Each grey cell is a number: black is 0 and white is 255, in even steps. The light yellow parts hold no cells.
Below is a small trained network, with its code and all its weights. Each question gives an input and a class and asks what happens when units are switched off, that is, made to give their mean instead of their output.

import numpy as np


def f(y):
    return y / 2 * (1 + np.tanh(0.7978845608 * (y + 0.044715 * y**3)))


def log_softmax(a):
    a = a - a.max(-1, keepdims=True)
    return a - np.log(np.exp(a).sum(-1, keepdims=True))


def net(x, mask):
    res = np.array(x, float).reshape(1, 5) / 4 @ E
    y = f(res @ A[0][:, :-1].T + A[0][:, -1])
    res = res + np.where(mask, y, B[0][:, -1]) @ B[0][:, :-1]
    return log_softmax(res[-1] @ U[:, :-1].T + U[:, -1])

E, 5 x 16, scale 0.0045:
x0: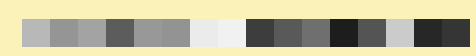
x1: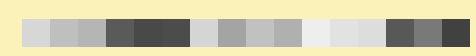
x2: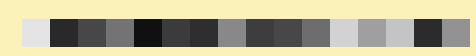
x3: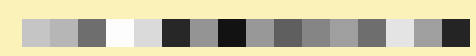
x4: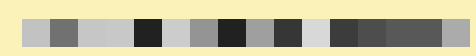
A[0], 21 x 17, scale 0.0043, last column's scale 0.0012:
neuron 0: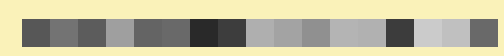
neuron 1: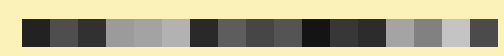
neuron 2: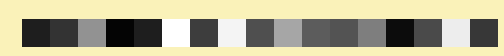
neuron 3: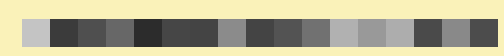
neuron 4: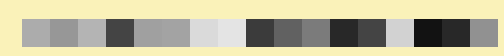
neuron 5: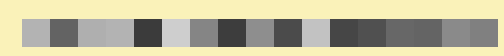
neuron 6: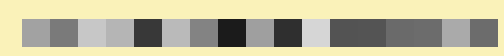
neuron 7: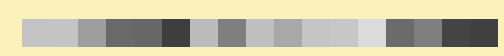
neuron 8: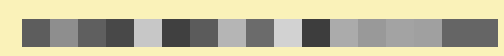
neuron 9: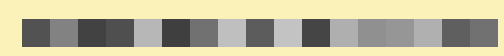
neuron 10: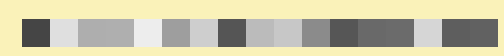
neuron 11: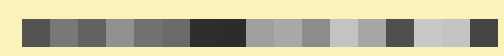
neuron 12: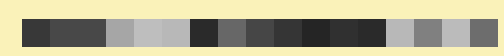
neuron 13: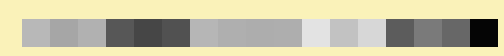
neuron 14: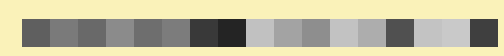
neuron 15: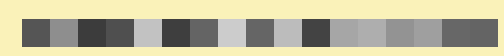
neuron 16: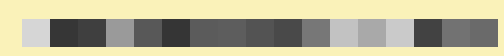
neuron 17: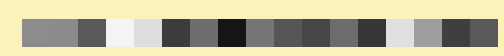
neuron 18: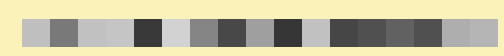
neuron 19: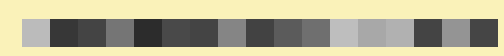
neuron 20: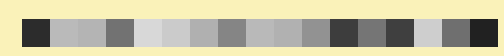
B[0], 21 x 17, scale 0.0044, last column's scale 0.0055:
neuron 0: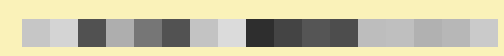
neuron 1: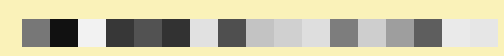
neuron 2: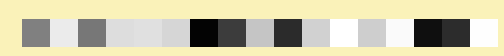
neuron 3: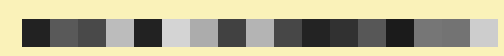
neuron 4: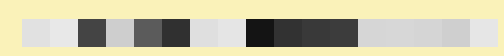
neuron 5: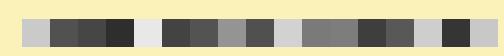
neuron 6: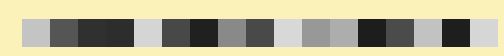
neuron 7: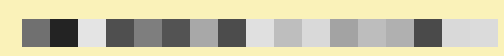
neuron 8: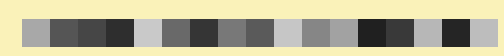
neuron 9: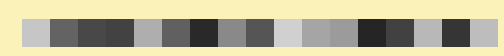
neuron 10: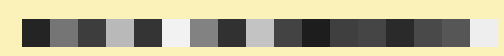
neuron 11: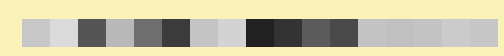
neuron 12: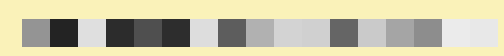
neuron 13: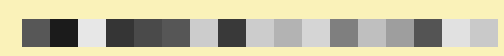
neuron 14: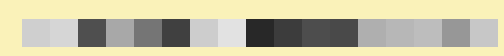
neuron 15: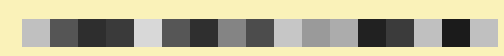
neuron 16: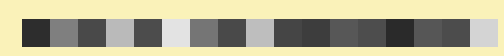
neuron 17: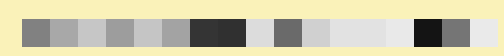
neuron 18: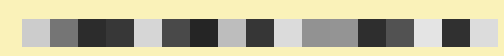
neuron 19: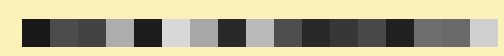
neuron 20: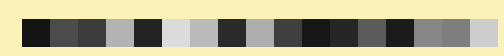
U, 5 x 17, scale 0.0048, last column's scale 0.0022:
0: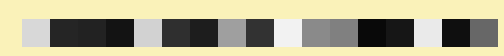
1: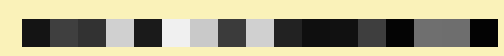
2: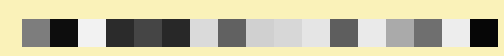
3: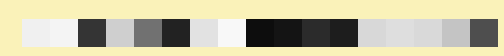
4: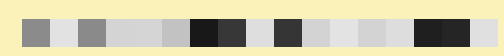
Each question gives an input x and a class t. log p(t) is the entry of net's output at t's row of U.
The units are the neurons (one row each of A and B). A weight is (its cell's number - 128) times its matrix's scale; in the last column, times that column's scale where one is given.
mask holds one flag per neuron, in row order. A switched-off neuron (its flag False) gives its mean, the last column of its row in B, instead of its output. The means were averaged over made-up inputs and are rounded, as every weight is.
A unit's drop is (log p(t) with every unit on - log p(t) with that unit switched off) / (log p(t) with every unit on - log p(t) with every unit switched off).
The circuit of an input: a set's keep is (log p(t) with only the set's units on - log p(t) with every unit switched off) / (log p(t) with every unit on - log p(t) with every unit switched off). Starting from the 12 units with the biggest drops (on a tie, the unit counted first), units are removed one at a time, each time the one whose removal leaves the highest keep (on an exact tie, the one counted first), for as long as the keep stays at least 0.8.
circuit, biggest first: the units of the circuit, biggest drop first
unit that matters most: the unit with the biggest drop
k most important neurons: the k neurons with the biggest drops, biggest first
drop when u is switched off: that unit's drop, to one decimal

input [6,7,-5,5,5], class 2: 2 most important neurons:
(neuron 7; neuron 13)
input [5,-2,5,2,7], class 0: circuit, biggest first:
(neuron 18)
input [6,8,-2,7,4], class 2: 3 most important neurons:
(neuron 7; neuron 13; neuron 2)
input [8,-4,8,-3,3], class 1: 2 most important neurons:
(neuron 19; neuron 3)
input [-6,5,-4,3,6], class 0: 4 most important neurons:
(neuron 6; neuron 18; neuron 4; neuron 5)
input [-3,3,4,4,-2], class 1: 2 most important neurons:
(neuron 2; neuron 16)
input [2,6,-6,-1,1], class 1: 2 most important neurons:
(neuron 20; neuron 10)
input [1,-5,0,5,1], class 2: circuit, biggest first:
(neuron 12; neuron 1)
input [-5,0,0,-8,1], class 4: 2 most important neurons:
(neuron 2; neuron 4)
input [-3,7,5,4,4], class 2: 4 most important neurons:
(neuron 7; neuron 13; neuron 10; neuron 2)
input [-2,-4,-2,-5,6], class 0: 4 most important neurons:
(neuron 18; neuron 6; neuron 5; neuron 17)
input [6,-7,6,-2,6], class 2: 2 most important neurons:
(neuron 12; neuron 1)
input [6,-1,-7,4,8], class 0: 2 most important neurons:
(neuron 18; neuron 6)
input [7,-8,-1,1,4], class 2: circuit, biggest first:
(neuron 12)
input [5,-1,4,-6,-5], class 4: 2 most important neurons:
(neuron 2; neuron 18)
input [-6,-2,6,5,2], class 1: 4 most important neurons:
(neuron 16; neuron 19; neuron 3; neuron 4)
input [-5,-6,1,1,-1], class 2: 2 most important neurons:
(neuron 1; neuron 12)
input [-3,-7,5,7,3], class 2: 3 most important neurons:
(neuron 12; neuron 1; neuron 2)
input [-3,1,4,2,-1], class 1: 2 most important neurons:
(neuron 2; neuron 4)
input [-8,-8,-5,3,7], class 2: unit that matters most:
neuron 1
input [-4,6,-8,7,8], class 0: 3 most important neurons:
(neuron 6; neuron 18; neuron 5)
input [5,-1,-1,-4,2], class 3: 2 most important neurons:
(neuron 4; neuron 17)
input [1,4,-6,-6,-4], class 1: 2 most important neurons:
(neuron 20; neuron 17)
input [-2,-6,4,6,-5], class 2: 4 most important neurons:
(neuron 12; neuron 1; neuron 2; neuron 17)
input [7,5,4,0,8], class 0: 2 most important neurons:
(neuron 18; neuron 6)
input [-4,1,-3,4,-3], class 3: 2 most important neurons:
(neuron 2; neuron 11)
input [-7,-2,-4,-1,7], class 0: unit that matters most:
neuron 6
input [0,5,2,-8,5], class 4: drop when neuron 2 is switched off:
1.3
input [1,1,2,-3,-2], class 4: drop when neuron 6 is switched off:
0.2
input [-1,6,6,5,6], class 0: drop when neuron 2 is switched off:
0.2
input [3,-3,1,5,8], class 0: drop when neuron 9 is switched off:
0.0
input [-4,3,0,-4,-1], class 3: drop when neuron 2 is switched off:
-0.1
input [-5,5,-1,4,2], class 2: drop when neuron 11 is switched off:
-0.2
